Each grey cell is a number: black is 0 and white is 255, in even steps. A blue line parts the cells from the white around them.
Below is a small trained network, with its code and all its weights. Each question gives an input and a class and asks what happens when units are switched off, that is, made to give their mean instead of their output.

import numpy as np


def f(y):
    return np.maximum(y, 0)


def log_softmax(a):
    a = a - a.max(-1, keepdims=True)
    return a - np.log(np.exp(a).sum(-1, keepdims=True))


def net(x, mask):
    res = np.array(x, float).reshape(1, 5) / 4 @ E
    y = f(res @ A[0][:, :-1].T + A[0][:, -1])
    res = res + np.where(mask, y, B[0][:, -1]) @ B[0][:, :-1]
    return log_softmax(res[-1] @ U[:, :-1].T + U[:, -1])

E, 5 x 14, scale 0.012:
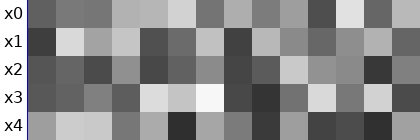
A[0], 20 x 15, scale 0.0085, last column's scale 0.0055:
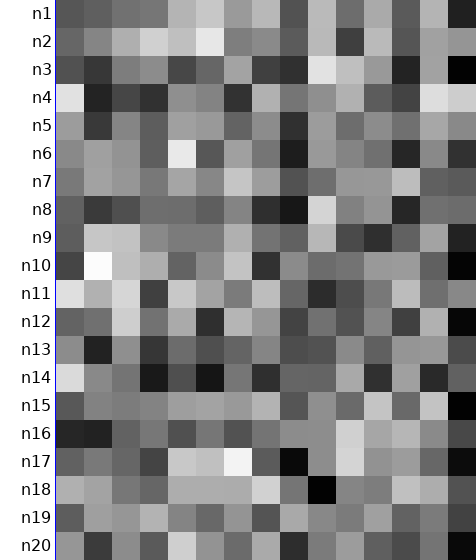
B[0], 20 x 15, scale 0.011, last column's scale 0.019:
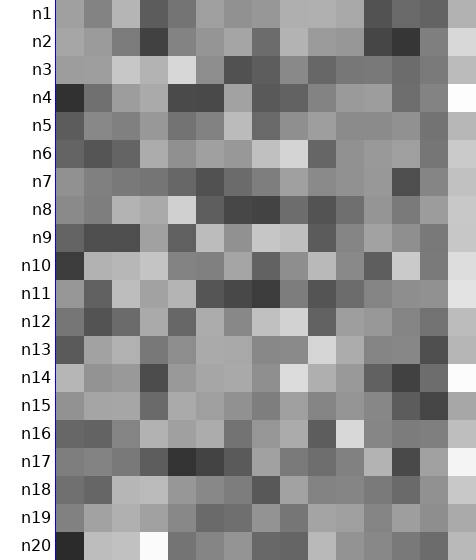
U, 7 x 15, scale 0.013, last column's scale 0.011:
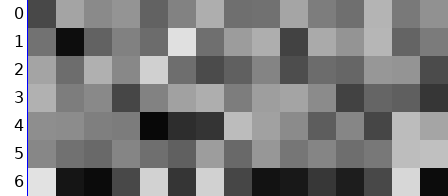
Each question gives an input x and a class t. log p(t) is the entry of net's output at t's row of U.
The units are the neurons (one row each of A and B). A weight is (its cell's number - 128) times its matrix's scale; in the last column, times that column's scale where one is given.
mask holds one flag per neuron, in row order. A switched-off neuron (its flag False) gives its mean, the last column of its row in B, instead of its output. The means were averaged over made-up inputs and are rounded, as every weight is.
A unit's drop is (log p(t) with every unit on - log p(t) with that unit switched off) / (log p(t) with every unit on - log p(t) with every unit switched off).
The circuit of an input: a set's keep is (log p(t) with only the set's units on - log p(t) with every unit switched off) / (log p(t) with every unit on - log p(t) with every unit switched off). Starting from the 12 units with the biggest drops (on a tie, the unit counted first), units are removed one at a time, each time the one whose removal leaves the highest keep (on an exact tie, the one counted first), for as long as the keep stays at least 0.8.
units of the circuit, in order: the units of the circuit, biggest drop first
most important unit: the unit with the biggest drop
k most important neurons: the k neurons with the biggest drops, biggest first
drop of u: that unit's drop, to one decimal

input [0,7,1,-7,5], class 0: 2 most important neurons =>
[n10, n17]
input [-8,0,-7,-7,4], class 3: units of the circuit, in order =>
[n14]
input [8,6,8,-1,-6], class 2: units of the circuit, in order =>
[n3, n8]
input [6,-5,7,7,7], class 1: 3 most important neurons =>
[n6, n12, n11]
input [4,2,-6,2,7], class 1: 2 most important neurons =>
[n9, n12]
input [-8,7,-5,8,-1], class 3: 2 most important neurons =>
[n14, n10]
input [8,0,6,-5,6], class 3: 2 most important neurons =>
[n2, n1]
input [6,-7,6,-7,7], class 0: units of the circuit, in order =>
[n5, n17]
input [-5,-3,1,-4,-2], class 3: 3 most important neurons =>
[n17, n14, n13]
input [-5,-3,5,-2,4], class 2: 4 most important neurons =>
[n8, n3, n2, n1]
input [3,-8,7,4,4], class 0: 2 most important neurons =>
[n20, n5]
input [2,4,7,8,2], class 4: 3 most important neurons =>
[n17, n11, n7]
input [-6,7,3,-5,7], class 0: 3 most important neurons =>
[n10, n19, n16]
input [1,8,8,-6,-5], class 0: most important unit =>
n11
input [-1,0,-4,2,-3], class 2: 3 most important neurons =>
[n9, n6, n12]
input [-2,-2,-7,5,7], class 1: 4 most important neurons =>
[n6, n12, n9, n8]
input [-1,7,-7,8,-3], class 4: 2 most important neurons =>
[n17, n7]
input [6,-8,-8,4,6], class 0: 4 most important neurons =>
[n20, n5, n4, n8]
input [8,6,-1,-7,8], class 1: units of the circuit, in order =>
[n9, n12]
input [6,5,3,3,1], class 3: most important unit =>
n2
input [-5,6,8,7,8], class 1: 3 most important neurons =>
[n9, n6, n12]
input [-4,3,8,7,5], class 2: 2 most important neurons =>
[n3, n8]
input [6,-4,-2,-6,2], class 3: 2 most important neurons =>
[n17, n2]
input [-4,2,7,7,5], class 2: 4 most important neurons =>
[n3, n8, n4, n10]
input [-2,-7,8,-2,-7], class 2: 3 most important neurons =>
[n8, n3, n10]
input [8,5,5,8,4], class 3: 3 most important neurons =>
[n2, n1, n15]
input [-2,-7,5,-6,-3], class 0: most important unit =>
n4
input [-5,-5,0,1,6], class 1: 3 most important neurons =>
[n6, n12, n10]
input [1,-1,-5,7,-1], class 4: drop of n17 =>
0.8
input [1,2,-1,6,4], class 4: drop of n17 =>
0.7
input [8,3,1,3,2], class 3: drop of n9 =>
0.0
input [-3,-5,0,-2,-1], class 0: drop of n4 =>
0.1
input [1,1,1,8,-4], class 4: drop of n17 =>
0.7
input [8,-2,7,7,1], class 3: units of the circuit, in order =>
[n2]
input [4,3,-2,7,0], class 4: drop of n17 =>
0.6
